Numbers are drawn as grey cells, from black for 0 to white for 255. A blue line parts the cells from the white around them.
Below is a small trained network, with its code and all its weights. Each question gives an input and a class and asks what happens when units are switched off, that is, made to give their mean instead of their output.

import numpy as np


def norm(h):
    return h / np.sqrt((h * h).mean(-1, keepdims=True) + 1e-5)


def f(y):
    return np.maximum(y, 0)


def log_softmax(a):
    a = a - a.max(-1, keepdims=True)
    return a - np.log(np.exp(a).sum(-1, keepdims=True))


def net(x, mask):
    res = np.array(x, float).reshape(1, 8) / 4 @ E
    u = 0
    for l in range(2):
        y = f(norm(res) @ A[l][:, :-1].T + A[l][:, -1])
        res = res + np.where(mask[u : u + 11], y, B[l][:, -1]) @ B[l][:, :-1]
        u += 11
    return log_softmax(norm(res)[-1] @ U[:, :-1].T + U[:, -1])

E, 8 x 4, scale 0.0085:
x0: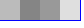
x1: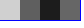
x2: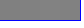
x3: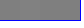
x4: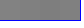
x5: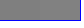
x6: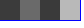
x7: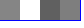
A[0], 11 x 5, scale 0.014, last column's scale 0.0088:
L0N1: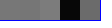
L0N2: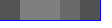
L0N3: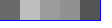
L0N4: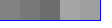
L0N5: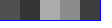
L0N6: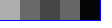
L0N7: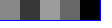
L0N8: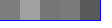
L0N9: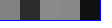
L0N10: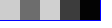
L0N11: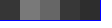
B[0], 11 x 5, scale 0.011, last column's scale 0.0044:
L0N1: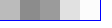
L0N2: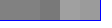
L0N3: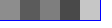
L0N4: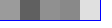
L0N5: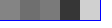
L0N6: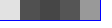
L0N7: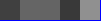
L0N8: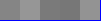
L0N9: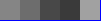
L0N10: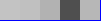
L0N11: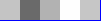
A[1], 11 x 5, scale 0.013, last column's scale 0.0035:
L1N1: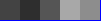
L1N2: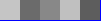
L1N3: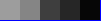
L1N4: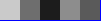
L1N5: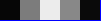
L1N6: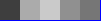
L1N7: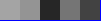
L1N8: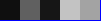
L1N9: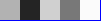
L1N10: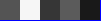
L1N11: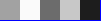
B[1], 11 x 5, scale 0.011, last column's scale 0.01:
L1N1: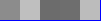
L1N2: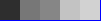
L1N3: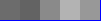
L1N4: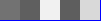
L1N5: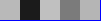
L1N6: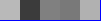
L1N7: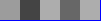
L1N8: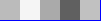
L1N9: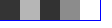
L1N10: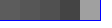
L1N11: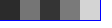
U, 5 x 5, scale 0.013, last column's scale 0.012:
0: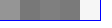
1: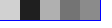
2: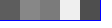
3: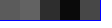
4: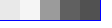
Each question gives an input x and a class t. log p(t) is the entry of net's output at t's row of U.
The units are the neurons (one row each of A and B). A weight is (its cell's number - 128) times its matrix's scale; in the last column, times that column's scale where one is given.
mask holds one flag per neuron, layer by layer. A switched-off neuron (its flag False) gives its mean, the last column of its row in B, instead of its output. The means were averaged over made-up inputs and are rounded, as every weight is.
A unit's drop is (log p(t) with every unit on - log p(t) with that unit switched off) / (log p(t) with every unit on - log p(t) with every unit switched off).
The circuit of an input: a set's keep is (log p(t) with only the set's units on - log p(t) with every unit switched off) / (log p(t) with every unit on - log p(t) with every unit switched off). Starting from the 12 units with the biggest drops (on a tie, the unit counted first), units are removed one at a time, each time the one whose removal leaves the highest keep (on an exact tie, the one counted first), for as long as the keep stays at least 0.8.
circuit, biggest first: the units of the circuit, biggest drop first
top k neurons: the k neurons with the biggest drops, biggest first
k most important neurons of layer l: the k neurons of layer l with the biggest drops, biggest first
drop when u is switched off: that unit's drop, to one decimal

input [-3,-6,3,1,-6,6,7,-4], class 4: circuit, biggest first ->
[L1N8, L1N1]
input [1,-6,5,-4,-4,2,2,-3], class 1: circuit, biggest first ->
[L1N5]
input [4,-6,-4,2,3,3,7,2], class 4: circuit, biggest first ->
[L1N8, L0N1]
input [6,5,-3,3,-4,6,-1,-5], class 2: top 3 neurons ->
[L1N9, L1N2, L1N5]
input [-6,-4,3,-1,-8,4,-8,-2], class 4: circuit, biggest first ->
[L0N10, L1N4]
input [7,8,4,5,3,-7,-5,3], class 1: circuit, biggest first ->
[L1N4, L1N8]
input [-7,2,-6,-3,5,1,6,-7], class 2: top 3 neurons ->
[L0N11, L0N1, L1N9]
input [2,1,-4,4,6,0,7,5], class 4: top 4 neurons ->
[L1N8, L0N10, L0N1, L1N9]
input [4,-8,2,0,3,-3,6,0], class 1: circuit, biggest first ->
[L1N5, L1N6]
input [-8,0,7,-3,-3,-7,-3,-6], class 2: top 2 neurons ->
[L0N1, L0N11]
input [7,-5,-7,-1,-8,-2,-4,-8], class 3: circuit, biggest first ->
[L1N9, L0N5, L0N1]
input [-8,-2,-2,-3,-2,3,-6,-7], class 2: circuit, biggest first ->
[L0N1, L1N9]
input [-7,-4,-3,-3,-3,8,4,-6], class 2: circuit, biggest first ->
[L0N11, L1N9]
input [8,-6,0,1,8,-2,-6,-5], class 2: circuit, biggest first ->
[L1N9]
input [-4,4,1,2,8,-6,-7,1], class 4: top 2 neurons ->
[L0N10, L0N11]
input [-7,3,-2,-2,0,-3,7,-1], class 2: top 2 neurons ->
[L0N11, L0N1]
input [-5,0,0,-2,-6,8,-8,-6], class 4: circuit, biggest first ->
[L0N10, L0N1, L1N9]
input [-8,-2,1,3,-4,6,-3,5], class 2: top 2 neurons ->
[L0N1, L0N11]
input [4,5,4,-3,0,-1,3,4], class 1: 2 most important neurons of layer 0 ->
[L0N1, L0N11]
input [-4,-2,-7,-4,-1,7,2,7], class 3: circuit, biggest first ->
[L1N10]
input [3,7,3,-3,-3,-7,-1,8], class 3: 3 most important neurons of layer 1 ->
[L1N11, L1N10, L1N5]
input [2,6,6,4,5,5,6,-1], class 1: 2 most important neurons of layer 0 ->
[L0N6, L0N4]
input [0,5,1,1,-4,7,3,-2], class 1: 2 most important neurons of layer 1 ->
[L1N4, L1N11]
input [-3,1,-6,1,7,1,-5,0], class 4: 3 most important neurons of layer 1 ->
[L1N3, L1N10, L1N5]
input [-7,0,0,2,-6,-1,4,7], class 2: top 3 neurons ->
[L0N11, L0N1, L0N5]
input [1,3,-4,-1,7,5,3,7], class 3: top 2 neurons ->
[L1N11, L1N10]
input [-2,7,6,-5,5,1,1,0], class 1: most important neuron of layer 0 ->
[L0N6]
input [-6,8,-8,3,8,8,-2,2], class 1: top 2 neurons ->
[L1N4, L0N6]
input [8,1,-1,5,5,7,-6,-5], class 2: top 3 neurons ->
[L1N9, L1N8, L1N2]
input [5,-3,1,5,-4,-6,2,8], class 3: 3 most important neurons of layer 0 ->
[L0N1, L0N11, L0N3]
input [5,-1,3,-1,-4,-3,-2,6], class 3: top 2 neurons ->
[L0N1, L0N11]
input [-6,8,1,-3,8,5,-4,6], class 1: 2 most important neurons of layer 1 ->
[L1N9, L1N4]
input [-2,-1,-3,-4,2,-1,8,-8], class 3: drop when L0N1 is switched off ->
0.2
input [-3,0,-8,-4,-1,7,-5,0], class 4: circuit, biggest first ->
[L0N10]
